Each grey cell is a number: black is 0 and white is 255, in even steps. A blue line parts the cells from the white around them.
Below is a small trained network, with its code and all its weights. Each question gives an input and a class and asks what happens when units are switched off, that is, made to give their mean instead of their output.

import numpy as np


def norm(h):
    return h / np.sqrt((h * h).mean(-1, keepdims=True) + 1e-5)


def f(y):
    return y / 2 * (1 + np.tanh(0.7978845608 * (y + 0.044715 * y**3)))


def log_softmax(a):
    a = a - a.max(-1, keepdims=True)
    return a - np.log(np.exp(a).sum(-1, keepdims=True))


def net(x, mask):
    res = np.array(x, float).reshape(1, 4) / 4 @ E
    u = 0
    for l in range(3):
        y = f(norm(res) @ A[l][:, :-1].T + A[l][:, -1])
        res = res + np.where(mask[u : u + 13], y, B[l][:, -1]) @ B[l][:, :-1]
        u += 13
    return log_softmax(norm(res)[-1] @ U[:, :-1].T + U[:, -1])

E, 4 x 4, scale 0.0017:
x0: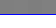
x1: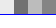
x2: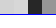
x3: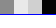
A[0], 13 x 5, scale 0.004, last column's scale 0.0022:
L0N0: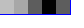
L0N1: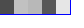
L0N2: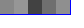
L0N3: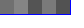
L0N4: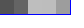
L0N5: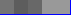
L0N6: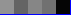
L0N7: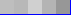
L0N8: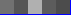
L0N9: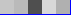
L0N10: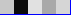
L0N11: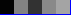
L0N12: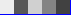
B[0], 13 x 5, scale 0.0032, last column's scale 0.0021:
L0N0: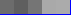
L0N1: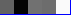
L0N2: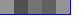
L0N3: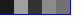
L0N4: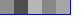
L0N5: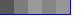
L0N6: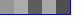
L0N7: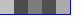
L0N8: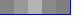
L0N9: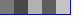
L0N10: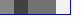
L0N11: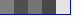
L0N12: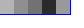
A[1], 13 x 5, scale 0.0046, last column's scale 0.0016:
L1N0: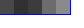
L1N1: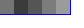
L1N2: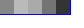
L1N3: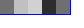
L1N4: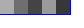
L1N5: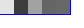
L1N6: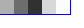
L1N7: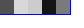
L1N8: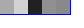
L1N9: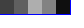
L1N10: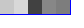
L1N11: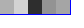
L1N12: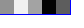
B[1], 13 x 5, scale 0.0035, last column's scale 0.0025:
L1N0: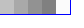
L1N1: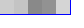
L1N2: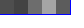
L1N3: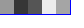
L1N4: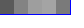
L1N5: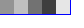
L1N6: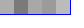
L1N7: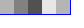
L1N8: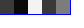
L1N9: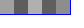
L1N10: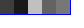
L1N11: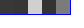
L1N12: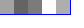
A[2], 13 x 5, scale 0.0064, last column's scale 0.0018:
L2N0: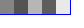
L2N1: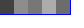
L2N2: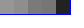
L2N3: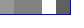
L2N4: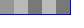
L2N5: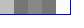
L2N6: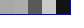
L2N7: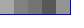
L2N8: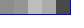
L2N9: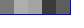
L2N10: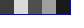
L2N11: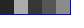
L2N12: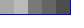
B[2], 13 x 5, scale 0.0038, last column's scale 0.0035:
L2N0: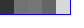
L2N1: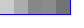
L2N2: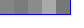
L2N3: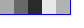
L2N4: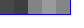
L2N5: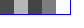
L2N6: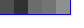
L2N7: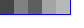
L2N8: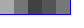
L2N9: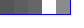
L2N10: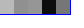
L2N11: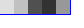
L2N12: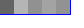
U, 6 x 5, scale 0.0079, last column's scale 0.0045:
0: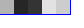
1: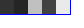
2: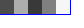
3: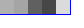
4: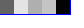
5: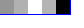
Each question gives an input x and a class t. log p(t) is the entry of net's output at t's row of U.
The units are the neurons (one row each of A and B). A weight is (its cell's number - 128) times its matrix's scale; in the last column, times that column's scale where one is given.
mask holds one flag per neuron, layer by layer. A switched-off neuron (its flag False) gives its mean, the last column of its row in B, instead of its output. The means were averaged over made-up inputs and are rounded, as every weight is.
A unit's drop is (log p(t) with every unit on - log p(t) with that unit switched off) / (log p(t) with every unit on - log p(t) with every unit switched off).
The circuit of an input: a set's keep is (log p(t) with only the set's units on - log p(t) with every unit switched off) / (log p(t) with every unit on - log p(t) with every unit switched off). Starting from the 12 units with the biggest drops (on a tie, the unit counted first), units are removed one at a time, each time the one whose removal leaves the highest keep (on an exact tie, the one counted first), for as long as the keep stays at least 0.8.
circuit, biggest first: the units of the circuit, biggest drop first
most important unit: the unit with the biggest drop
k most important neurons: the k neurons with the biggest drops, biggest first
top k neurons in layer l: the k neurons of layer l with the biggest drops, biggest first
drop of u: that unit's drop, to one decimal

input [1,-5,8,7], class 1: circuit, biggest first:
(L1N8 L1N11 L1N10)
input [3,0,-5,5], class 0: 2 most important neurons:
(L1N7 L1N3)
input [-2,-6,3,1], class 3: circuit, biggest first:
(L2N11 L0N7 L2N10)
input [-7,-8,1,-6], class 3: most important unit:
L1N12
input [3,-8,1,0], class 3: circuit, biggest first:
(L2N11 L2N10)
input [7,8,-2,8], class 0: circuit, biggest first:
(L1N12 L1N3 L1N7)
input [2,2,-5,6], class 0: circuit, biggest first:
(L1N7 L1N3)
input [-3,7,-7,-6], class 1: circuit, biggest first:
(L1N7 L1N12 L1N3)
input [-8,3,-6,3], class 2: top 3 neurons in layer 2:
(L2N5 L2N0 L2N7)
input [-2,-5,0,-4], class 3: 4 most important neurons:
(L1N12 L1N3 L1N7 L0N3)
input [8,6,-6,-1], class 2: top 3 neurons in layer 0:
(L0N9 L0N12 L0N1)
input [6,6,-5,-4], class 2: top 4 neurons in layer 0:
(L0N1 L0N9 L0N12 L0N11)
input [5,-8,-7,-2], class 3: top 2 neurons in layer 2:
(L2N11 L2N1)
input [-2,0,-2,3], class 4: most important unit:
L0N1
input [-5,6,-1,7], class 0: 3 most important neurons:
(L1N12 L1N3 L1N7)
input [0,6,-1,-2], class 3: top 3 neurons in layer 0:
(L0N10 L0N12 L0N7)
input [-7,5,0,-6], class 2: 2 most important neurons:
(L2N5 L1N5)
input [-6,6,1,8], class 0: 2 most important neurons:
(L1N12 L1N3)
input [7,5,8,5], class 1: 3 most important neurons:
(L1N10 L1N8 L1N11)
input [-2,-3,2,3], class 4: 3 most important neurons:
(L0N1 L0N0 L2N12)
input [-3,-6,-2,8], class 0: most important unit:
L1N7
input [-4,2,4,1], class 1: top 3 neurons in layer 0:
(L0N1 L0N11 L0N4)
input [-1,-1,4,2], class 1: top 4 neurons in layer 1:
(L1N8 L1N11 L1N10 L1N7)
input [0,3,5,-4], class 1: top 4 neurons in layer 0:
(L0N1 L0N11 L0N4 L0N0)
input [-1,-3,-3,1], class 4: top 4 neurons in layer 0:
(L0N9 L0N1 L0N10 L0N0)
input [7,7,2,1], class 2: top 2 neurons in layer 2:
(L2N5 L2N7)
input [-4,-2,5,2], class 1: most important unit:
L0N10
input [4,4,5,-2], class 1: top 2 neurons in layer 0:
(L0N1 L0N11)
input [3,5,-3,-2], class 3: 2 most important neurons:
(L0N10 L0N12)
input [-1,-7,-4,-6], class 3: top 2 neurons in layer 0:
(L0N11 L0N0)
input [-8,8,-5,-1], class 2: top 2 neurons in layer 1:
(L1N5 L1N8)
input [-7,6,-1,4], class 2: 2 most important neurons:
(L2N5 L1N5)
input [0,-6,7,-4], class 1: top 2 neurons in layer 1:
(L1N8 L1N11)
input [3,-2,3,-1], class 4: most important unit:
L0N9
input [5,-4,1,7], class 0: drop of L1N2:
0.0
